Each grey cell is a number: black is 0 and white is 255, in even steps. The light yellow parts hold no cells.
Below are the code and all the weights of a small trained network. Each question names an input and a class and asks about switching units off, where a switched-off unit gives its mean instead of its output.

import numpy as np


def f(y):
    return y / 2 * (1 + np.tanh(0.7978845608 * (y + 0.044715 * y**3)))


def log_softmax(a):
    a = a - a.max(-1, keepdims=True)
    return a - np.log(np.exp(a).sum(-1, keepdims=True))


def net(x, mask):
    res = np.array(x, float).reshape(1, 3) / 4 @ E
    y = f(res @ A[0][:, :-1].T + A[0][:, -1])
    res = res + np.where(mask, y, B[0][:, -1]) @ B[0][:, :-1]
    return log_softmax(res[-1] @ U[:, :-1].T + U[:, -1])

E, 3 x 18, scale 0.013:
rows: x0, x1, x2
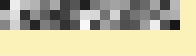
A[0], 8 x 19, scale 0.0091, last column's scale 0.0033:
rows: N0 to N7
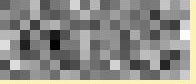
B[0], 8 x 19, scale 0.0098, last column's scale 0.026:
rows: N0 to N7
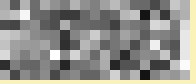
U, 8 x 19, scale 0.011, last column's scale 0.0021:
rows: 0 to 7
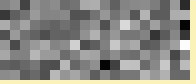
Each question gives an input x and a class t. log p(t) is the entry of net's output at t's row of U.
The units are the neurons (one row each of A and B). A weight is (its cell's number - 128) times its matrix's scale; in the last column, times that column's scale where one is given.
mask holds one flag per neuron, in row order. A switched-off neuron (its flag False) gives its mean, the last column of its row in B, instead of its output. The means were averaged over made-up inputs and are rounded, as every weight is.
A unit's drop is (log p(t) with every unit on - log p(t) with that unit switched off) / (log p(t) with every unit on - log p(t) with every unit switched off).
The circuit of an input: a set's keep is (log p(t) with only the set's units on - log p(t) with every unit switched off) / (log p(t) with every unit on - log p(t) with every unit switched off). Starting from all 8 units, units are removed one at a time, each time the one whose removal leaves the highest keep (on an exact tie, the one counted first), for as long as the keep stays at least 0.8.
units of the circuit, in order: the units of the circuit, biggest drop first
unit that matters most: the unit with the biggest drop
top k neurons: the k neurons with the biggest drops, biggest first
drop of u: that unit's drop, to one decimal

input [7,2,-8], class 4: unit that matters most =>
N0
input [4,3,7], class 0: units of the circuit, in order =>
[N6 N5]
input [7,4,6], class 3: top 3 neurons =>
[N6 N4 N2]
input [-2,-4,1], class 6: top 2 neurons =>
[N5 N6]
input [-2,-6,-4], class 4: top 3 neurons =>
[N7 N0 N4]
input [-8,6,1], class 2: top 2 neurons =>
[N1 N3]
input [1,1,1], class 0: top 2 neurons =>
[N5 N7]
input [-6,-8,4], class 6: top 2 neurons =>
[N2 N6]
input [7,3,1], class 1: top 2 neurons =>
[N3 N6]
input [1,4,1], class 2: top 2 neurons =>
[N1 N5]
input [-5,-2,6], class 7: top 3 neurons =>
[N5 N2 N1]
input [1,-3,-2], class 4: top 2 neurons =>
[N6 N4]
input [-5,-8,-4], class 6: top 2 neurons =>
[N2 N5]
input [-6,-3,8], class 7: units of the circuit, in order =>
[N5]
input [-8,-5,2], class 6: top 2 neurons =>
[N2 N6]
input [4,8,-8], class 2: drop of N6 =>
0.0
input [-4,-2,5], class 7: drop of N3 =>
0.1
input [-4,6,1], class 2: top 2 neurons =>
[N1 N3]
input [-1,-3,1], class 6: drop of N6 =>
0.3
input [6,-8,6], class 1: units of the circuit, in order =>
[N6]
